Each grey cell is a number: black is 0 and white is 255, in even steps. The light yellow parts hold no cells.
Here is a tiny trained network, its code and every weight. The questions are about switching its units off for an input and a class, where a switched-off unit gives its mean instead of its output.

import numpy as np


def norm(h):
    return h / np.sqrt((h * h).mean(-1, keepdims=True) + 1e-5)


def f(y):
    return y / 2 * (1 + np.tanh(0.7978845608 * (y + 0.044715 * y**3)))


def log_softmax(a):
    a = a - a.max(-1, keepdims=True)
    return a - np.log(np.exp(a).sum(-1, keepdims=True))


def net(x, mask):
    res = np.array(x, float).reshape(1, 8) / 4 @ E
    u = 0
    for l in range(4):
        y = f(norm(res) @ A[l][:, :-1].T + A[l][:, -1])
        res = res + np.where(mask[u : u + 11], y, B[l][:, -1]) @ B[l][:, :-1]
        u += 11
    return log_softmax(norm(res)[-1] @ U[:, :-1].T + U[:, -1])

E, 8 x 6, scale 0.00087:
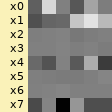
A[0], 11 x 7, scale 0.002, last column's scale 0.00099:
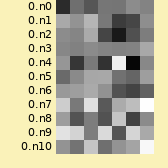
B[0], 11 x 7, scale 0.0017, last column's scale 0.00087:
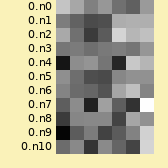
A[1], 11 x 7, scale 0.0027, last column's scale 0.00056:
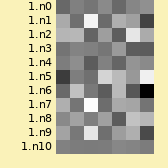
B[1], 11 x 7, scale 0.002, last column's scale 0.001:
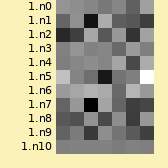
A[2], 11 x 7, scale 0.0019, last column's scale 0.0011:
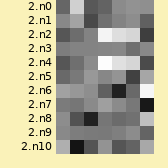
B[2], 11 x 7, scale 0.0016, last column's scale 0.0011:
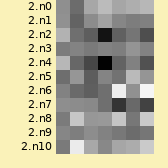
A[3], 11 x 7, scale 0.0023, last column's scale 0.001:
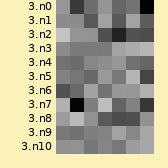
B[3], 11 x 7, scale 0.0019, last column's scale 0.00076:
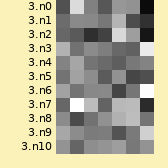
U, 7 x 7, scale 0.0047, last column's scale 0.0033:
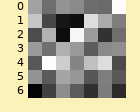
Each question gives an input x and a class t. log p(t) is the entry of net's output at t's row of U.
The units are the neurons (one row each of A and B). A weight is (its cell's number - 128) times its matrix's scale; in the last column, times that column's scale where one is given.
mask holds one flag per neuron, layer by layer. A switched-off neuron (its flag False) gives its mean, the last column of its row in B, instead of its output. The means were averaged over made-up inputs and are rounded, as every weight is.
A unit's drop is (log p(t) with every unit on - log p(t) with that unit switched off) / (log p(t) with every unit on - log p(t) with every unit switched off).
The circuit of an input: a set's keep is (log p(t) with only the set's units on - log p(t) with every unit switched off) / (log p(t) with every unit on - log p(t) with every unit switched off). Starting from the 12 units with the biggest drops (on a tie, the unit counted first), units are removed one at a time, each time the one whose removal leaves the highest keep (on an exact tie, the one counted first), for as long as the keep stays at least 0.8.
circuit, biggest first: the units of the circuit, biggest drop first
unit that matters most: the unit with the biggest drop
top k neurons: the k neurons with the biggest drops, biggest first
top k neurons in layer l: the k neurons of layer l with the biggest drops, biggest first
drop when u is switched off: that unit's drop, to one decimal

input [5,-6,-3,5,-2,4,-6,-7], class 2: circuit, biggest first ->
[1.n7; 1.n1; 1.n9]
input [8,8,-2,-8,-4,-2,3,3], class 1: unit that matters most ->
2.n4
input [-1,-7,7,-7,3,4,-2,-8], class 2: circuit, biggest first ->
[1.n7; 1.n1; 1.n9]
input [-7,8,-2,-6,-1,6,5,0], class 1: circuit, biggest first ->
[2.n4; 2.n2]
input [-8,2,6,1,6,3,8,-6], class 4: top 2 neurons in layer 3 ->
[3.n7; 3.n0]
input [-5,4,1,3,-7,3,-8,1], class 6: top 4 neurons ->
[0.n9; 1.n2; 1.n8; 2.n0]
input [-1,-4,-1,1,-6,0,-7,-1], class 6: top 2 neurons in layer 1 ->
[1.n2; 1.n5]
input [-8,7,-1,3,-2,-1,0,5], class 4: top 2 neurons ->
[3.n7; 0.n2]
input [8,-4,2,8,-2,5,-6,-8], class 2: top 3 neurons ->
[1.n7; 1.n1; 1.n9]
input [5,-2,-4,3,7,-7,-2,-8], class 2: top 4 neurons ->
[1.n7; 1.n1; 0.n9; 1.n9]
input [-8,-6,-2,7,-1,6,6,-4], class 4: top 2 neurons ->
[3.n7; 1.n5]
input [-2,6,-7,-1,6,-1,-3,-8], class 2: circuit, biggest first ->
[1.n7; 1.n1]
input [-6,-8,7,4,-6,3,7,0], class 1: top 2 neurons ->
[3.n2; 0.n4]
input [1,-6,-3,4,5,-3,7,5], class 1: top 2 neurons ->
[0.n9; 1.n2]
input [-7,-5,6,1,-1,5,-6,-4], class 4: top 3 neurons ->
[3.n7; 1.n5; 2.n4]
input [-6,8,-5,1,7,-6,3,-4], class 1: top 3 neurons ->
[2.n4; 2.n2; 1.n2]
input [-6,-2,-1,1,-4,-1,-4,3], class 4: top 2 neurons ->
[3.n7; 0.n4]
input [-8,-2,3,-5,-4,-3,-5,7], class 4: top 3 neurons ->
[3.n7; 0.n7; 1.n7]
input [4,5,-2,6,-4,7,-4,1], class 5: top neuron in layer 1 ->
[1.n5]
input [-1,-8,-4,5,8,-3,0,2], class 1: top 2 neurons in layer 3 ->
[3.n2; 3.n8]
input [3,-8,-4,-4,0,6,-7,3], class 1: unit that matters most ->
3.n2
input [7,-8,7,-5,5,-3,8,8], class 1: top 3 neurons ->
[3.n2; 3.n8; 0.n7]
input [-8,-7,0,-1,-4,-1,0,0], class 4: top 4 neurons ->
[3.n7; 1.n5; 2.n4; 2.n2]
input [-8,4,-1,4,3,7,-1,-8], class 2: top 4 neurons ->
[1.n7; 1.n1; 1.n9; 1.n6]
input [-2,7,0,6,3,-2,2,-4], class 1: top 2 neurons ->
[2.n4; 2.n2]
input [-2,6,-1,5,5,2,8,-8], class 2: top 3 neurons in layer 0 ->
[0.n2; 0.n9; 0.n1]
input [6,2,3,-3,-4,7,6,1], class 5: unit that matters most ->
2.n10
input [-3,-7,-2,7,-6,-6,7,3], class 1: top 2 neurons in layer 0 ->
[0.n4; 0.n8]
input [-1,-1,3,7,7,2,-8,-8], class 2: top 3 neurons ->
[1.n7; 1.n1; 0.n9]
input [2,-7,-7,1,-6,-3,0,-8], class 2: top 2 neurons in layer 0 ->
[0.n4; 0.n0]
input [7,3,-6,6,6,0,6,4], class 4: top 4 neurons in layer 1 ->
[1.n2; 1.n6; 1.n5; 1.n8]
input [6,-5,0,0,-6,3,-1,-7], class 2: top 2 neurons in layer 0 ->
[0.n4; 0.n8]
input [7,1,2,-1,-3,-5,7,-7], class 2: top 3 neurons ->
[1.n7; 1.n1; 1.n9]
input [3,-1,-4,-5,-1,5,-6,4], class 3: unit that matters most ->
0.n7
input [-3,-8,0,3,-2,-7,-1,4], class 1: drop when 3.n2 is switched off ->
0.2
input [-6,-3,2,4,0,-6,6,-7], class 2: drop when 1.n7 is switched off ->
0.4
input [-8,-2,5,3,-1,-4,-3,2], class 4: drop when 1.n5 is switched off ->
0.1
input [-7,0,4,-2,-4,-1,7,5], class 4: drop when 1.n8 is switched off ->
0.0
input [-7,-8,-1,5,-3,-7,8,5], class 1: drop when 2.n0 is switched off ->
0.1
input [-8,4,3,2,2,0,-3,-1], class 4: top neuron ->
[3.n7]
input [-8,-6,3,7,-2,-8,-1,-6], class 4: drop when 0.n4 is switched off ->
-0.1
